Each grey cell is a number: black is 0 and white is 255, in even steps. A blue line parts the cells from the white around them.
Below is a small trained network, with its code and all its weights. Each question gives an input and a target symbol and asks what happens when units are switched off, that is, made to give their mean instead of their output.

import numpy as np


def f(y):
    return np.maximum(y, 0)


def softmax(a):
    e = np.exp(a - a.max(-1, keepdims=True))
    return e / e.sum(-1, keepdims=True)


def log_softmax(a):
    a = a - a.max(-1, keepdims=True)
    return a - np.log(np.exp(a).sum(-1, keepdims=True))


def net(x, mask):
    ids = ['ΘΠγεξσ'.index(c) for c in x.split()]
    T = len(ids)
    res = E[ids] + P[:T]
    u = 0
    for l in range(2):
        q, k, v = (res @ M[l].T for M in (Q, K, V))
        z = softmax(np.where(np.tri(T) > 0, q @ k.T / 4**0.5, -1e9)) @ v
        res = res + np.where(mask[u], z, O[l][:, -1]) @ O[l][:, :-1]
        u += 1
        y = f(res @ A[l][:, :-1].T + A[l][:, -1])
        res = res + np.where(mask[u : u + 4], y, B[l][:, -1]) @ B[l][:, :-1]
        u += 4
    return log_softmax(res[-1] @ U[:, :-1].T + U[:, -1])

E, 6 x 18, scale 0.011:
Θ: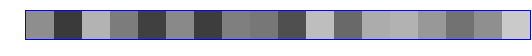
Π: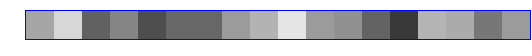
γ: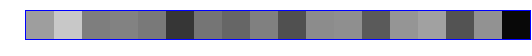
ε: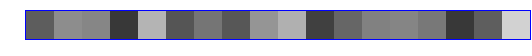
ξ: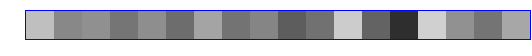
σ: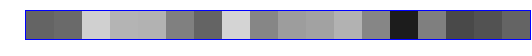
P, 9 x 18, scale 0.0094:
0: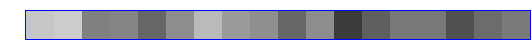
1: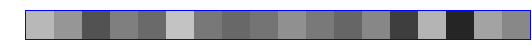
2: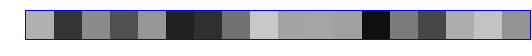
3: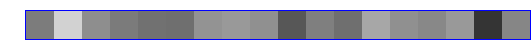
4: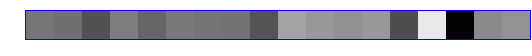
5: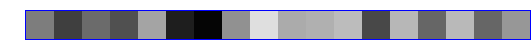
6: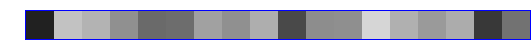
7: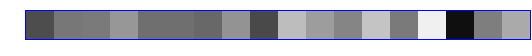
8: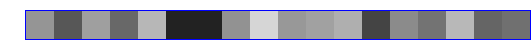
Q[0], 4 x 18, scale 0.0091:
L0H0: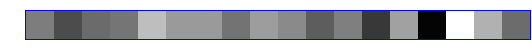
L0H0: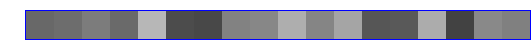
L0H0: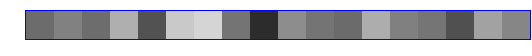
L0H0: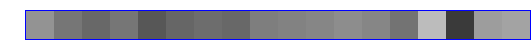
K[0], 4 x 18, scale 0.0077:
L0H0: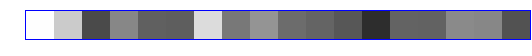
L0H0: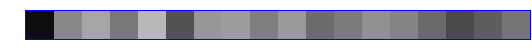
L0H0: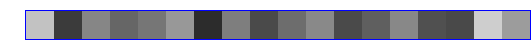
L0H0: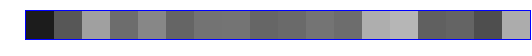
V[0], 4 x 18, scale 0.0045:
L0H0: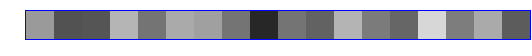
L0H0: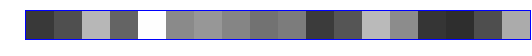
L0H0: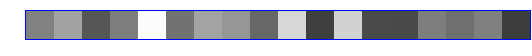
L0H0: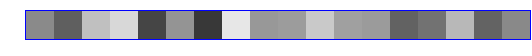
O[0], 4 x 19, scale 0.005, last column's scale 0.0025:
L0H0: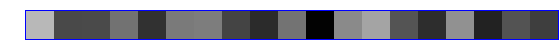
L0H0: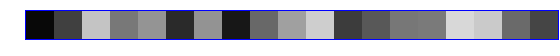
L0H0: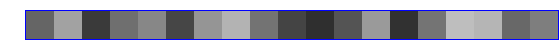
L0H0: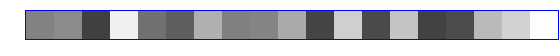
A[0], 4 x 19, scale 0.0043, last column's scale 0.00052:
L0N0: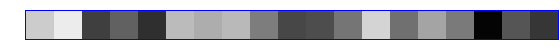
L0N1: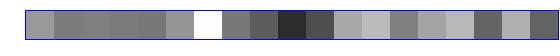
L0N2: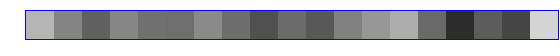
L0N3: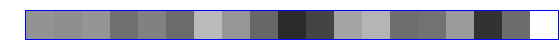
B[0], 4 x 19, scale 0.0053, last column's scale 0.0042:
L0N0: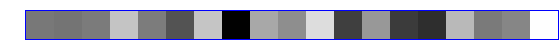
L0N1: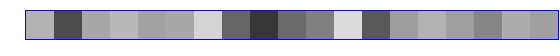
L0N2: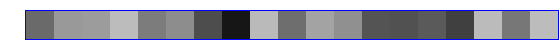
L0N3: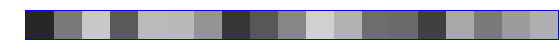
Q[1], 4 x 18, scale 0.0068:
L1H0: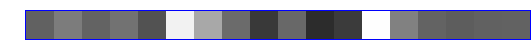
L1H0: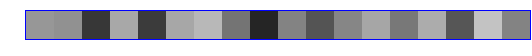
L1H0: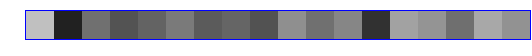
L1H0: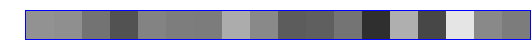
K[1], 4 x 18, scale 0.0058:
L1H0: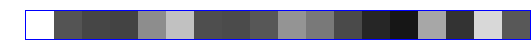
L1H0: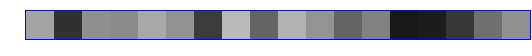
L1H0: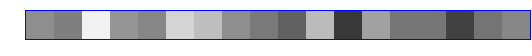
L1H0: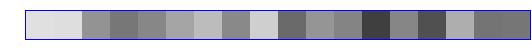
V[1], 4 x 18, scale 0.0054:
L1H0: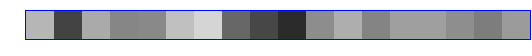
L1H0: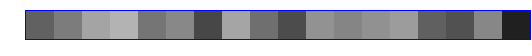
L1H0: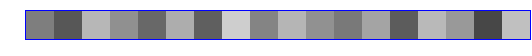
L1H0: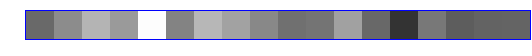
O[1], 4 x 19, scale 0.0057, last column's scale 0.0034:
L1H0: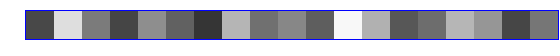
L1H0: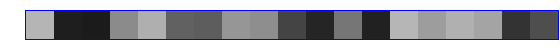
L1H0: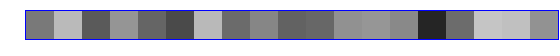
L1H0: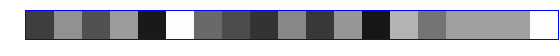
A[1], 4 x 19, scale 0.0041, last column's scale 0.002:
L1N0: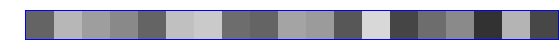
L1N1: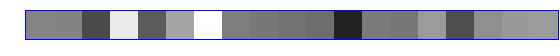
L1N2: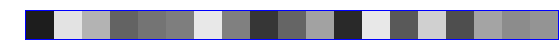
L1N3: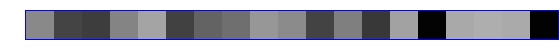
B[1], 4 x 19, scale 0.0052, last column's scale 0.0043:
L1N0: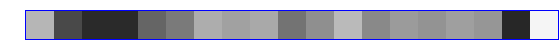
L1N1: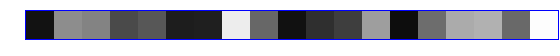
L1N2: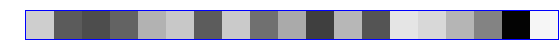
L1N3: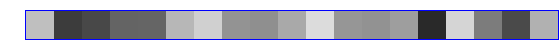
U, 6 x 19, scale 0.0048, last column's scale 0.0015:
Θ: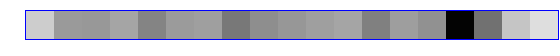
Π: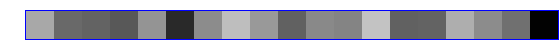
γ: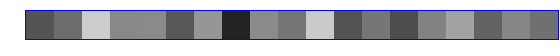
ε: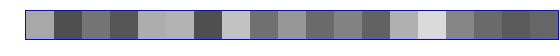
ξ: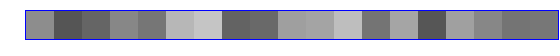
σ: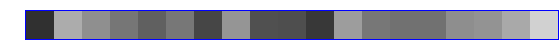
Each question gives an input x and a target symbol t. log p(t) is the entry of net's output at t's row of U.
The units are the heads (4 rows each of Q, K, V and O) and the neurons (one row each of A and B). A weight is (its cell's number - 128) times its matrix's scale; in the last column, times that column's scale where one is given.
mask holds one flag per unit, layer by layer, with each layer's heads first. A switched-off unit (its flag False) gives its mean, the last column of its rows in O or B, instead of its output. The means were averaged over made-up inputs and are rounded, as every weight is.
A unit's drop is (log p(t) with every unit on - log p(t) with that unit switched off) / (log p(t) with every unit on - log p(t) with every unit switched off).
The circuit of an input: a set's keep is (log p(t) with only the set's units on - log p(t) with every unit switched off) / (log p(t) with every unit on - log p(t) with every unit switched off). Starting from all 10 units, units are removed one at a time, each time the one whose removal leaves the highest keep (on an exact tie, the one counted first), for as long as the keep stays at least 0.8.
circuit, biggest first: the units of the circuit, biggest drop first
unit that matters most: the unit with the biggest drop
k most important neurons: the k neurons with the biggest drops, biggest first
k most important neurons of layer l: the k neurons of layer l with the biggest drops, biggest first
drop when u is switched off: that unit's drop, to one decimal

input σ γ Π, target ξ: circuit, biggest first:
(L1N3; L1H0)
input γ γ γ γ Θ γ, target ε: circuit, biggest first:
(L1H0)
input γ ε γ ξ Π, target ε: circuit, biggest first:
(L1N2; L0H0; L0N0)
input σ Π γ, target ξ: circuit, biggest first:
(L1N3; L1H0)
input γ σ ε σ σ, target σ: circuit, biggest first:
(L1H0; L1N1; L0H0)
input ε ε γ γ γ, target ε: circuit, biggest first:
(L0H0; L1N2)
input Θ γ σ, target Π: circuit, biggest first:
(L1H0; L0H0)
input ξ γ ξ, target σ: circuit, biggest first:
(L1H0; L0N1; L0H0)
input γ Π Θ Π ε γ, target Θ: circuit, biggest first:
(L1H0; L0H0; L1N1)
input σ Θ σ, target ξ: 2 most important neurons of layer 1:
(L1N3; L1N1)
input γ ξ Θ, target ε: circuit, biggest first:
(L1H0; L0N0)
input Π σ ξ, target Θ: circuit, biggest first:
(L1H0; L0H0; L0N0)
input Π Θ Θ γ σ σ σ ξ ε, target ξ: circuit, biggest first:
(L1N3; L1H0; L0H0)
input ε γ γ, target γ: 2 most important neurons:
(L1N2; L1N0)
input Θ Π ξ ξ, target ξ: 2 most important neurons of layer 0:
(L0N3; L0N0)
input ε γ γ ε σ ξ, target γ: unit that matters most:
L0H0
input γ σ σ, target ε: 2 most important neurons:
(L0N0; L0N2)
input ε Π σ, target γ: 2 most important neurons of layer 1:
(L1N2; L1N0)
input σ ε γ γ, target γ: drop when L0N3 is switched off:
0.1
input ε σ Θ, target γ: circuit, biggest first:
(L0H0)
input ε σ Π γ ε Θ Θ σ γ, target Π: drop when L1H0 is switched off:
1.3
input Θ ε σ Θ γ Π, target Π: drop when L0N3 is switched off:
0.0
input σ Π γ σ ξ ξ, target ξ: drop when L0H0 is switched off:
0.2
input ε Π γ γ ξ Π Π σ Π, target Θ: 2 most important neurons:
(L1N1; L0N0)
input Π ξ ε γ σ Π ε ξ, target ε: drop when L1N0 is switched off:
0.0
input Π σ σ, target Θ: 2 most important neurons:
(L0N0; L1N1)
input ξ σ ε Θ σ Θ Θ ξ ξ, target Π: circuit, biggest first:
(L1H0)
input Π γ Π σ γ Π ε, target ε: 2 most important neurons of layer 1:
(L1N2; L1N0)
